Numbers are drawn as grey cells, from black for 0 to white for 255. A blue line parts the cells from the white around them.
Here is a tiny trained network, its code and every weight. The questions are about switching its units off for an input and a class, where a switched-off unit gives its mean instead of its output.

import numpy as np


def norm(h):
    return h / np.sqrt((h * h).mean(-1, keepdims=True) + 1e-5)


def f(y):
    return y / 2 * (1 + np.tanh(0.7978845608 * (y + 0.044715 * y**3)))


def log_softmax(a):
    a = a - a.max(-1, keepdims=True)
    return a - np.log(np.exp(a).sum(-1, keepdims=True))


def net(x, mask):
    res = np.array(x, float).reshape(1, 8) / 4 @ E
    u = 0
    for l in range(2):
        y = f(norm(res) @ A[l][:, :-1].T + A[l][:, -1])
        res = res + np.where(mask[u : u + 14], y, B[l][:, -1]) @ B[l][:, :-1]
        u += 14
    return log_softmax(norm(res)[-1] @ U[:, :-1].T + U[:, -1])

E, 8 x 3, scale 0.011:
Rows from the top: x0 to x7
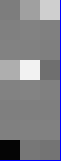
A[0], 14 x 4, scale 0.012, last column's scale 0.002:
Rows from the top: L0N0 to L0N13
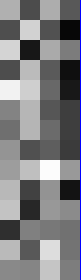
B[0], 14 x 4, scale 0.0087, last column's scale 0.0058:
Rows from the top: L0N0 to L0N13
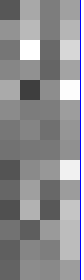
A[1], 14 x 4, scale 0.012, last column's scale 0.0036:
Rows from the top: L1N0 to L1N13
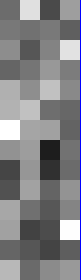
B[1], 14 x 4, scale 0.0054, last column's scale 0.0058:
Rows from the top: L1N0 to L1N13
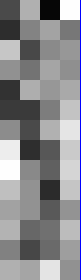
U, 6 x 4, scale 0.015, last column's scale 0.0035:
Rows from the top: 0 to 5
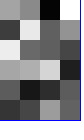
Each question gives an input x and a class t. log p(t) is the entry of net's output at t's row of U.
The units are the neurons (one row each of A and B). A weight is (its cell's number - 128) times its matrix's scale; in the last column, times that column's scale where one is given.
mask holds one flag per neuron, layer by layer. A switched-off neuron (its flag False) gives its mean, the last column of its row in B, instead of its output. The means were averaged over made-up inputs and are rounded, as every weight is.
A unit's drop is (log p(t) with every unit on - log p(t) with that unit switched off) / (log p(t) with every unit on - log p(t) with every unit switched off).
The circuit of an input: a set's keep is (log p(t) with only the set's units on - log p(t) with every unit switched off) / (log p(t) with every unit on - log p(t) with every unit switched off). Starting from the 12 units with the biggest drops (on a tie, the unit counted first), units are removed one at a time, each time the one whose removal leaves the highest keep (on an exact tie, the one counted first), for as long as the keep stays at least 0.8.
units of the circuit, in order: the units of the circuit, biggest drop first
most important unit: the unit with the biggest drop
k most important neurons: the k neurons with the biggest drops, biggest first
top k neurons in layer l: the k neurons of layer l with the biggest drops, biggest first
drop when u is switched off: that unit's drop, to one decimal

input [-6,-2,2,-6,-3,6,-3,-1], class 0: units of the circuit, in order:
[L0N2; L0N4; L1N8]
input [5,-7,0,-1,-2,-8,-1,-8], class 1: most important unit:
L0N2
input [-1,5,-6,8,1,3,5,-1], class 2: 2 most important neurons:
[L0N4; L0N2]
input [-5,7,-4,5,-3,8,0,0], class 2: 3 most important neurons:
[L0N4; L0N2; L0N10]
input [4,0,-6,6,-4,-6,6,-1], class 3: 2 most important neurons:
[L0N4; L0N2]
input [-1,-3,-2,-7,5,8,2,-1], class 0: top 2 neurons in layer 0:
[L0N2; L0N8]
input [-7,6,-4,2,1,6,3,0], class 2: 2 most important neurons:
[L0N2; L0N10]
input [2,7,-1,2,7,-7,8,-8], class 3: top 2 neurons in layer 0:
[L0N4; L0N8]
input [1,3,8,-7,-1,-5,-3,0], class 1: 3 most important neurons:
[L0N2; L0N4; L1N7]
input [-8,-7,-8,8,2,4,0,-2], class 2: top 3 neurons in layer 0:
[L0N4; L0N2; L0N10]
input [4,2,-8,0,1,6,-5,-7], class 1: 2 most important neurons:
[L0N2; L0N10]
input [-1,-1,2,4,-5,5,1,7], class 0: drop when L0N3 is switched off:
0.1
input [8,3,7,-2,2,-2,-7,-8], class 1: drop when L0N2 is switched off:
0.3
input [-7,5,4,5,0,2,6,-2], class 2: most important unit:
L0N4
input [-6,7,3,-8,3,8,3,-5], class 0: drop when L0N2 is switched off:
0.3
